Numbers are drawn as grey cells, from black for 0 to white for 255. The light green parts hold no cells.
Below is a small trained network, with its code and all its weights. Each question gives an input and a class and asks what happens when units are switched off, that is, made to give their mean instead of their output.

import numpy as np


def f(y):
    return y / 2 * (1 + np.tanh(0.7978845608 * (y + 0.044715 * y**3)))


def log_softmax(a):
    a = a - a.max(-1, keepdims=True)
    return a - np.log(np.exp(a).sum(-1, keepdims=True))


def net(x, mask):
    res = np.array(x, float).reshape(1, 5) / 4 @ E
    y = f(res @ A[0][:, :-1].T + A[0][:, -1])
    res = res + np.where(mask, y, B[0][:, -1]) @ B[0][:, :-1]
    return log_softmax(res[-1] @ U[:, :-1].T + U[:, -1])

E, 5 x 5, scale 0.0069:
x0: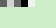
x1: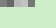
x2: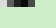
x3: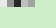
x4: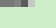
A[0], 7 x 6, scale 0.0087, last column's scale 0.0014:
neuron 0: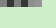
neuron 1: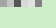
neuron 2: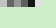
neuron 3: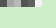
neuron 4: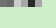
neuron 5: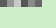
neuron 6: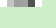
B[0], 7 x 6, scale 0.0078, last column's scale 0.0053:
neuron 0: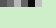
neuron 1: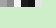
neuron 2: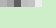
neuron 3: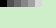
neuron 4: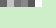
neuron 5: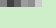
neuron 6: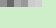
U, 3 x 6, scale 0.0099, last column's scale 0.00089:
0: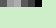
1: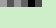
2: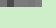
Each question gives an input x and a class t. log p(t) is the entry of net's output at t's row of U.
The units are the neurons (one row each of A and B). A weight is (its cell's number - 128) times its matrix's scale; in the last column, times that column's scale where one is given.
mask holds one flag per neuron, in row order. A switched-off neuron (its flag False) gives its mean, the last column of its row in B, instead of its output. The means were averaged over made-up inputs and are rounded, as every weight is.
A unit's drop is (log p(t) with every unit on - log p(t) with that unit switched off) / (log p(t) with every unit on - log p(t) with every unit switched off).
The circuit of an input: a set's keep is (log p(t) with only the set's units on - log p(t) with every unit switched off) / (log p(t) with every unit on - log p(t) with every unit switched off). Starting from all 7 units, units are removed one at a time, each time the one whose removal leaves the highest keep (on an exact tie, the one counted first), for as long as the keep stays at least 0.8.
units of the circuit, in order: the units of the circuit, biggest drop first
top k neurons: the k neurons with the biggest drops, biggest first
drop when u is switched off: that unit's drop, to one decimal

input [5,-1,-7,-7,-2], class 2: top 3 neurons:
neuron 5; neuron 1; neuron 3
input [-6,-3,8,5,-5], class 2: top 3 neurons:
neuron 2; neuron 6; neuron 1
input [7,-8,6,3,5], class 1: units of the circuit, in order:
neuron 0; neuron 3
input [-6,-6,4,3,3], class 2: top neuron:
neuron 1
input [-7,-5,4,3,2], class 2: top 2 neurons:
neuron 1; neuron 2
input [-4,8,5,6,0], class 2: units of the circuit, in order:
neuron 6; neuron 2
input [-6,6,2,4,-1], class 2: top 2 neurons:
neuron 6; neuron 2
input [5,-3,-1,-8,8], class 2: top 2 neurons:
neuron 5; neuron 1
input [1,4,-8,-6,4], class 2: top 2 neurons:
neuron 5; neuron 1
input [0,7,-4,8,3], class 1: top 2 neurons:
neuron 1; neuron 3
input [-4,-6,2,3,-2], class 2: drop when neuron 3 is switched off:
-0.2
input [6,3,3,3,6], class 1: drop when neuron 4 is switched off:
0.1
